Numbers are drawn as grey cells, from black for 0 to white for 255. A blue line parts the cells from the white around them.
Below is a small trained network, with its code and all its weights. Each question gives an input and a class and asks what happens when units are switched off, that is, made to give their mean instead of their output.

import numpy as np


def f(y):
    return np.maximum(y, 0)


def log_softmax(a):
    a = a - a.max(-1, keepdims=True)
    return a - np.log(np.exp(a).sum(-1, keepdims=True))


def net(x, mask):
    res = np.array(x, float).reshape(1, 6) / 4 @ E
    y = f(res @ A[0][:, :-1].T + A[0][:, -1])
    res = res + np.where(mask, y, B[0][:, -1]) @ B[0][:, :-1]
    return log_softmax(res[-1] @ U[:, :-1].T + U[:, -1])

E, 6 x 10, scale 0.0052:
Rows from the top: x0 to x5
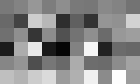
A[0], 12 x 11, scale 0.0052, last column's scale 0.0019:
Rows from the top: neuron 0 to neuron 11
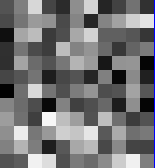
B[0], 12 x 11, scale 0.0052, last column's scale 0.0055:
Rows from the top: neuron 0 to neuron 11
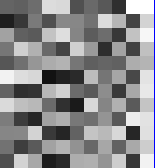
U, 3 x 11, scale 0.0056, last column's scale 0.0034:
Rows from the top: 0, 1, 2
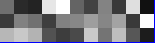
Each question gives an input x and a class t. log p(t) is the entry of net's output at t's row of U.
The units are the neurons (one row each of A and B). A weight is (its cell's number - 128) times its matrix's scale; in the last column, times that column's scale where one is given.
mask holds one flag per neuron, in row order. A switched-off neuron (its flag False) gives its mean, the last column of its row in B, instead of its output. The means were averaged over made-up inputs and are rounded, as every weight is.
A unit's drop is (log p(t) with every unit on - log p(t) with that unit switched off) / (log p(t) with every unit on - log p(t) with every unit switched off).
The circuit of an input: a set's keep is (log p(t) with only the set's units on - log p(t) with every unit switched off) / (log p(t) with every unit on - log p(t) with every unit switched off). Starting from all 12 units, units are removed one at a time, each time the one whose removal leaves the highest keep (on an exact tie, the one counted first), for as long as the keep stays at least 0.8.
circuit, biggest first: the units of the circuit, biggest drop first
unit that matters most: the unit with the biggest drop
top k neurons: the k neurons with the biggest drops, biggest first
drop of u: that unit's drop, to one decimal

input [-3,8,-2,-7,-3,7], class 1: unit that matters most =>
neuron 11
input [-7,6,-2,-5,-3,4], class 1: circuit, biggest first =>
[neuron 11; neuron 0]
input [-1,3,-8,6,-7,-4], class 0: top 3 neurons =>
[neuron 0; neuron 6; neuron 2]
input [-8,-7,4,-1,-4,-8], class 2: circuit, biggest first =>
[neuron 7; neuron 5]
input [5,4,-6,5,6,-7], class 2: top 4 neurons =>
[neuron 5; neuron 7; neuron 8; neuron 3]
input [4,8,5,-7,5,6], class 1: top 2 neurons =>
[neuron 11; neuron 0]
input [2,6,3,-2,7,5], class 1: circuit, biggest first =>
[neuron 1; neuron 11]
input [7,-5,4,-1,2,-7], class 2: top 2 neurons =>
[neuron 7; neuron 5]
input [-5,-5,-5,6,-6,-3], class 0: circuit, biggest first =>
[neuron 0; neuron 2]
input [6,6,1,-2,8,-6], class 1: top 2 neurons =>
[neuron 1; neuron 9]
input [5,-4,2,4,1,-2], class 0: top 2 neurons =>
[neuron 11; neuron 2]
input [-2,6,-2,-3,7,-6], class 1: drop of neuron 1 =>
0.3
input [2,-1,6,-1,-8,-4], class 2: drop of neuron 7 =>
0.1
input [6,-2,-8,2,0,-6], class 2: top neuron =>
[neuron 5]
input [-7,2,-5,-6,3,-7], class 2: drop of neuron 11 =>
-0.1
